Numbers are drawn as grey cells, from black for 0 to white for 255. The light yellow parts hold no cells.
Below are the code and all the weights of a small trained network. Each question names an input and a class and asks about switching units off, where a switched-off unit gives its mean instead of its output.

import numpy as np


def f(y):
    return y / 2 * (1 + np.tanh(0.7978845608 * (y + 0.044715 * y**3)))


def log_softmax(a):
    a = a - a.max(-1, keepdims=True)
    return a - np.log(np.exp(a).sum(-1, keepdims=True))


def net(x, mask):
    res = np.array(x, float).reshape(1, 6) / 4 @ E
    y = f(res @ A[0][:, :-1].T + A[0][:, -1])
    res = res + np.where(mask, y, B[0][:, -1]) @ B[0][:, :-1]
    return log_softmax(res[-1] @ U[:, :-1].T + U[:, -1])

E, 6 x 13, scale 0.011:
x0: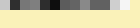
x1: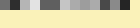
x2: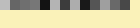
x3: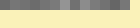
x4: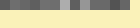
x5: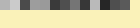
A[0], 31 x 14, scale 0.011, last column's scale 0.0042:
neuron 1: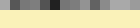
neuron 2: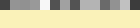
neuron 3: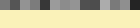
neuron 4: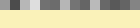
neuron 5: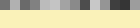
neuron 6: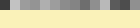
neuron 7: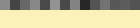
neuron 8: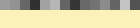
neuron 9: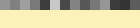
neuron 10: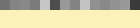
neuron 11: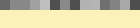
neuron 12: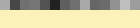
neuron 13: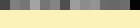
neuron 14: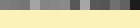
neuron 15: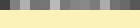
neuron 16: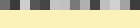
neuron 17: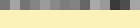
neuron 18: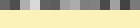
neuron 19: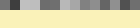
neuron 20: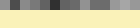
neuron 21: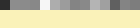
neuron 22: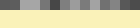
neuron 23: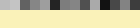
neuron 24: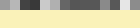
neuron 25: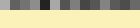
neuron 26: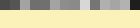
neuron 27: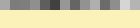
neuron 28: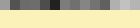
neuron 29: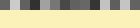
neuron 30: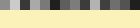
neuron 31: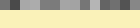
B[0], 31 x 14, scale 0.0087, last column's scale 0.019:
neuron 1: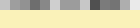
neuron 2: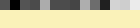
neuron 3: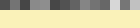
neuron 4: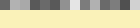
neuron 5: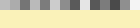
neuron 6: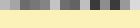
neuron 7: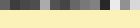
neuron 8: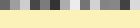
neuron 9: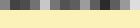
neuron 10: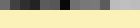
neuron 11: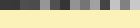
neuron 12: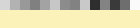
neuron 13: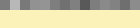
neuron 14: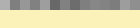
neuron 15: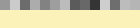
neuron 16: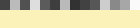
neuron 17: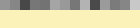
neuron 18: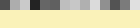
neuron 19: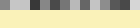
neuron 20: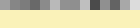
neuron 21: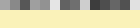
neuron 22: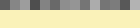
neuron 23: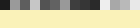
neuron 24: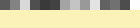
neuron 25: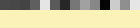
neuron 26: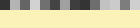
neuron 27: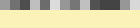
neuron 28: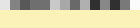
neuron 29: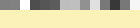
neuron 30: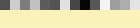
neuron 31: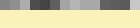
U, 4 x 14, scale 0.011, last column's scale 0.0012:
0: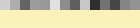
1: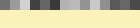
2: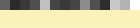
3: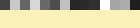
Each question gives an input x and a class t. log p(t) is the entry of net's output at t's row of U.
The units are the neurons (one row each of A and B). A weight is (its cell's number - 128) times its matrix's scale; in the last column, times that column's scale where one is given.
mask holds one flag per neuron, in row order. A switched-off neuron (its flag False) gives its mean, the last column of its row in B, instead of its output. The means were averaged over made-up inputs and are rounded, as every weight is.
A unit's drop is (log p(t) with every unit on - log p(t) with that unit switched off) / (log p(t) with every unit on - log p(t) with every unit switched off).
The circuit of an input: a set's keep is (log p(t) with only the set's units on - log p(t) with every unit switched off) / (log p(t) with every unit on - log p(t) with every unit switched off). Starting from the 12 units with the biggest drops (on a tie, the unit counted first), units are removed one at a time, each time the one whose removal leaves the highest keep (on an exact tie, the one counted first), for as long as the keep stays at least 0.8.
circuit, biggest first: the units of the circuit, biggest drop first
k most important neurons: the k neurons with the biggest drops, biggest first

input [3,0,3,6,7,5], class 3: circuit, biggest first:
[neuron 30]
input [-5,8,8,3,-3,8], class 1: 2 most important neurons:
[neuron 18; neuron 4]
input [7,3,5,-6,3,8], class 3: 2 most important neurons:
[neuron 30; neuron 23]
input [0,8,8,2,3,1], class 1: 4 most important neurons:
[neuron 18; neuron 19; neuron 4; neuron 31]
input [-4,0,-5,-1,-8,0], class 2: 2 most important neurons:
[neuron 2; neuron 12]
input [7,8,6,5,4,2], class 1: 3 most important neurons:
[neuron 18; neuron 19; neuron 4]
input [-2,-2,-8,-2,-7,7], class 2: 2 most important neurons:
[neuron 2; neuron 11]
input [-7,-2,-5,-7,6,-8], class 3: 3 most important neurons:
[neuron 26; neuron 16; neuron 12]
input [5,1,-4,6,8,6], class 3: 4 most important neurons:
[neuron 23; neuron 30; neuron 21; neuron 5]
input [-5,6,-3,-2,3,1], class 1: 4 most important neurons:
[neuron 18; neuron 19; neuron 4; neuron 31]
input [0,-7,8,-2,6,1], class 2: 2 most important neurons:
[neuron 25; neuron 7]
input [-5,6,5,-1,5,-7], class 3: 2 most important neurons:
[neuron 16; neuron 15]
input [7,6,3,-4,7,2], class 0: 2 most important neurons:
[neuron 28; neuron 12]
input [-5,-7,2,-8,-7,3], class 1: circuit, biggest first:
[neuron 24]
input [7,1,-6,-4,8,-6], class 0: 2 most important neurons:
[neuron 12; neuron 28]
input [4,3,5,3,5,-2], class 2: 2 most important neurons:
[neuron 25; neuron 7]
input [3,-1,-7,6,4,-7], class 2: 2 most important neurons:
[neuron 2; neuron 10]
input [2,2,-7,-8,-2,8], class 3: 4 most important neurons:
[neuron 30; neuron 23; neuron 25; neuron 7]
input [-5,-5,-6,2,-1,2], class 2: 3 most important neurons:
[neuron 2; neuron 11; neuron 12]
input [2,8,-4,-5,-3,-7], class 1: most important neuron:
[neuron 18]
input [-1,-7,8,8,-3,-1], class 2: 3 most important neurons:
[neuron 25; neuron 7; neuron 9]
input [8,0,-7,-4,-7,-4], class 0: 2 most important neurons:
[neuron 12; neuron 28]
